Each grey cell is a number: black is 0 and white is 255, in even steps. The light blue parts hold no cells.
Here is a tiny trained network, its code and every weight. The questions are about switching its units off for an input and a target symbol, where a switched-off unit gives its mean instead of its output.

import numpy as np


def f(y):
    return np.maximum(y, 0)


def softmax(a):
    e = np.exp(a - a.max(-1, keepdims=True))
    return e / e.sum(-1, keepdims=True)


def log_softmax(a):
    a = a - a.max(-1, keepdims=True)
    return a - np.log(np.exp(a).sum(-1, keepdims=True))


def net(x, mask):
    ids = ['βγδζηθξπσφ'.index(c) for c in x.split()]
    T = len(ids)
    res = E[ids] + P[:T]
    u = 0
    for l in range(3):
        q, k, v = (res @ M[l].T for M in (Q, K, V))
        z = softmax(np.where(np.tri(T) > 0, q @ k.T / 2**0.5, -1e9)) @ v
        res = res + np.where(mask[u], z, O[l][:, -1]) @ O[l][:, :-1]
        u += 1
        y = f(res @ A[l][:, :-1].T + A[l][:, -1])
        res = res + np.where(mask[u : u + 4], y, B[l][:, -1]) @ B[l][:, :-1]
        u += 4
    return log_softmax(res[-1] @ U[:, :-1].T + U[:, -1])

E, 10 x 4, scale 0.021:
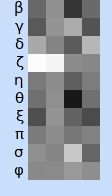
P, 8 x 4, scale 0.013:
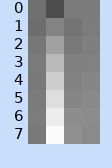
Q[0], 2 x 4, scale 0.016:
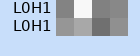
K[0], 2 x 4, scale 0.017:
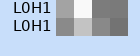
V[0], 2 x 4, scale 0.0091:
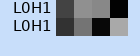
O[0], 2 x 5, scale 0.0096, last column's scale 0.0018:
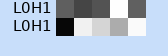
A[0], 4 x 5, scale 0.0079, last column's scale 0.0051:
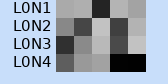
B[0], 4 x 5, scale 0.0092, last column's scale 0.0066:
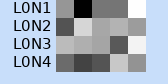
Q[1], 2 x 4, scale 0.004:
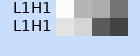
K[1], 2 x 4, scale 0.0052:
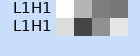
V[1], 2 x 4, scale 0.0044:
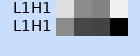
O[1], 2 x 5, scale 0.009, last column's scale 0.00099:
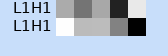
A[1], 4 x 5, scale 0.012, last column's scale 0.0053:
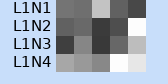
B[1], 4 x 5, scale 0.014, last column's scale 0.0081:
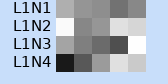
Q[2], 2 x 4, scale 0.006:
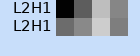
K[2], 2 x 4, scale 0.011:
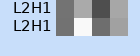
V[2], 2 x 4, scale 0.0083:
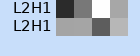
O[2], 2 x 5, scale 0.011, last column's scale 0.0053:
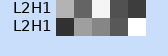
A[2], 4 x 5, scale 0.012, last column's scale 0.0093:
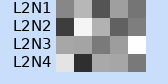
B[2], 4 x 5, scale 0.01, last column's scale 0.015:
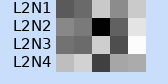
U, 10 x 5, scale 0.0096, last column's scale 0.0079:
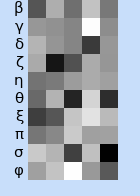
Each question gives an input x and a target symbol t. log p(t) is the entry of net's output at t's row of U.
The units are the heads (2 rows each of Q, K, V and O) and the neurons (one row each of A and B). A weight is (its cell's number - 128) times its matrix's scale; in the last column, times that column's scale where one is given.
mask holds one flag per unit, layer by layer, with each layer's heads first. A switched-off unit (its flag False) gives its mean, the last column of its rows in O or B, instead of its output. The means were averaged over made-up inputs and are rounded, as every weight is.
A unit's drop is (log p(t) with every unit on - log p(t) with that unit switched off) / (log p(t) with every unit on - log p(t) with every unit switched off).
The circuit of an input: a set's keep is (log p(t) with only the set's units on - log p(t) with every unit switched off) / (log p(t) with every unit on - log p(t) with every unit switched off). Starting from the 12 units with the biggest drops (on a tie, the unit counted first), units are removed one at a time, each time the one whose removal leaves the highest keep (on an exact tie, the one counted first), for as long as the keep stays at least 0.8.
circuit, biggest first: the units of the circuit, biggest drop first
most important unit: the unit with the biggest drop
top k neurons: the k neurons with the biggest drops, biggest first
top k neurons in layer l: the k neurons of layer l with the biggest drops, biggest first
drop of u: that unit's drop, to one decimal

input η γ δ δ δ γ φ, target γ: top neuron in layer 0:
(L0N3)
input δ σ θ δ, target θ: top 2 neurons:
(L1N2, L2N2)
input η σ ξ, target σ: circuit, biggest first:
(L2N4, L1N2, L2H1)
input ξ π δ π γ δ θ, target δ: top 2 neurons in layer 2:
(L2N2, L2N3)
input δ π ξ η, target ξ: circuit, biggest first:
(L0H1, L1N4)
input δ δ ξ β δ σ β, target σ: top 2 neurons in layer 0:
(L0N1, L0N2)
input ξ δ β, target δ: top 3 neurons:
(L1N4, L0N3, L2N2)
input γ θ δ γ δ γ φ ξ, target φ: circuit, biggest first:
(L1N2, L2H1)
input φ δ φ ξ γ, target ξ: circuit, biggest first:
(L0H1, L2N2)
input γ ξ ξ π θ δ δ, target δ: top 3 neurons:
(L1N4, L2N2, L1N2)
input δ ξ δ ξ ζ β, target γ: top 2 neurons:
(L2N1, L1N2)
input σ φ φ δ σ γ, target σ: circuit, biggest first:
(L0H1, L2N4, L1N2)
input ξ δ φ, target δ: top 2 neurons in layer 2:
(L2N2, L2N1)
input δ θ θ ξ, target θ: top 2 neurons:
(L2N2, L0N1)
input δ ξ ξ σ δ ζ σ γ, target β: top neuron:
(L0N4)
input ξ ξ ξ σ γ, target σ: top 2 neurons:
(L2N4, L1N2)
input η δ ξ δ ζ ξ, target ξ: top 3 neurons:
(L2N1, L2N3, L1N2)
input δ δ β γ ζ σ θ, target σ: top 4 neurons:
(L1N2, L2N4, L1N3, L0N3)
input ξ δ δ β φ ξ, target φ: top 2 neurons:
(L1N2, L2N2)
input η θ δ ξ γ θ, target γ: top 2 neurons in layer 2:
(L2N4, L2N2)
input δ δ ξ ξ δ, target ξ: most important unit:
L1N4
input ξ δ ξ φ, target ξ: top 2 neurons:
(L1N3, L1N2)
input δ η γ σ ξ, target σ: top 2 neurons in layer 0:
(L0N2, L0N1)
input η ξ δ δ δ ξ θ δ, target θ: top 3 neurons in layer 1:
(L1N2, L1N3, L1N4)
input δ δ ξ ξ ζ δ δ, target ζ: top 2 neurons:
(L0N1, L2N1)
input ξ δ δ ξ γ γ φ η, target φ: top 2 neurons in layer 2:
(L2N2, L2N3)
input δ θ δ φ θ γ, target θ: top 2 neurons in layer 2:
(L2N2, L2N3)
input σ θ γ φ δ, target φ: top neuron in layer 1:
(L1N3)
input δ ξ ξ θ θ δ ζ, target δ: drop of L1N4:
0.1
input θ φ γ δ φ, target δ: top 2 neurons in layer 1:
(L1N2, L1N4)
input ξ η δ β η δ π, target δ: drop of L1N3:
-0.1
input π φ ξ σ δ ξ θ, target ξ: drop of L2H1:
-0.1
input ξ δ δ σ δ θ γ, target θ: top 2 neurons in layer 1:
(L1N2, L1N3)
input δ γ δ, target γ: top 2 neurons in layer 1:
(L1N4, L1N2)
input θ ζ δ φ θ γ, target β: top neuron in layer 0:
(L0N4)
